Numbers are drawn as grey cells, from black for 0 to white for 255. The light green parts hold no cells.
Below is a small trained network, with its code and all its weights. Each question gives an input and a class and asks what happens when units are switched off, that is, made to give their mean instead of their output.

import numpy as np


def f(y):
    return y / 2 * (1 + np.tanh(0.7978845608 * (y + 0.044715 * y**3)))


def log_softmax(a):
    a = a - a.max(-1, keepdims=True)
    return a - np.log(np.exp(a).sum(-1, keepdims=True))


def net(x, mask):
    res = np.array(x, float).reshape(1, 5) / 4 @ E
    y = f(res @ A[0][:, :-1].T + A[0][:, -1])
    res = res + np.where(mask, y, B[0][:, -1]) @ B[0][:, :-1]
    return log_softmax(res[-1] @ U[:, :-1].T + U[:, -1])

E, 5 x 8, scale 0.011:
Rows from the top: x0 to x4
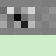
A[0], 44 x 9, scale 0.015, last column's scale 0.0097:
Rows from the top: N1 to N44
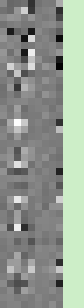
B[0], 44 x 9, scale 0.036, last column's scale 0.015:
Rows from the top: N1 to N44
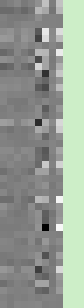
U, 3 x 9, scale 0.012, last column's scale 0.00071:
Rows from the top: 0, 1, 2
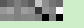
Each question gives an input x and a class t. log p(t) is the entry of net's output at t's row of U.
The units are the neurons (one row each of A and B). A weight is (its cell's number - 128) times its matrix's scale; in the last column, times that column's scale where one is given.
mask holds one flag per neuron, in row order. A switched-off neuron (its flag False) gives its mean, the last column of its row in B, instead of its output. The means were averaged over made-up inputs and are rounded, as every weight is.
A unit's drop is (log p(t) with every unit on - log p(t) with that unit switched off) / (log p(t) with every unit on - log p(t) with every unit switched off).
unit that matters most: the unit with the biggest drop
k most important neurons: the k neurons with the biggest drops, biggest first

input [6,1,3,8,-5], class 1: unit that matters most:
N6
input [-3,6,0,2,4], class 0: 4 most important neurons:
(N10; N18; N5; N8)
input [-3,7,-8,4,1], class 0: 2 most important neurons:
(N10; N29)
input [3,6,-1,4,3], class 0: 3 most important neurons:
(N10; N8; N18)
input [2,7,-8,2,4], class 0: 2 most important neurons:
(N10; N29)
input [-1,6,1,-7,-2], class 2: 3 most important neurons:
(N5; N6; N13)
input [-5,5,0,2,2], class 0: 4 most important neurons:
(N10; N18; N5; N8)
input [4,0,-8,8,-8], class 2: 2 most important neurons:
(N33; N11)
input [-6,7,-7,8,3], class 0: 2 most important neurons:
(N10; N8)
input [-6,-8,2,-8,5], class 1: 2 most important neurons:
(N5; N29)
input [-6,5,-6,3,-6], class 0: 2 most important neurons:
(N10; N29)
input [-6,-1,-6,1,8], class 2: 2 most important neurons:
(N33; N8)
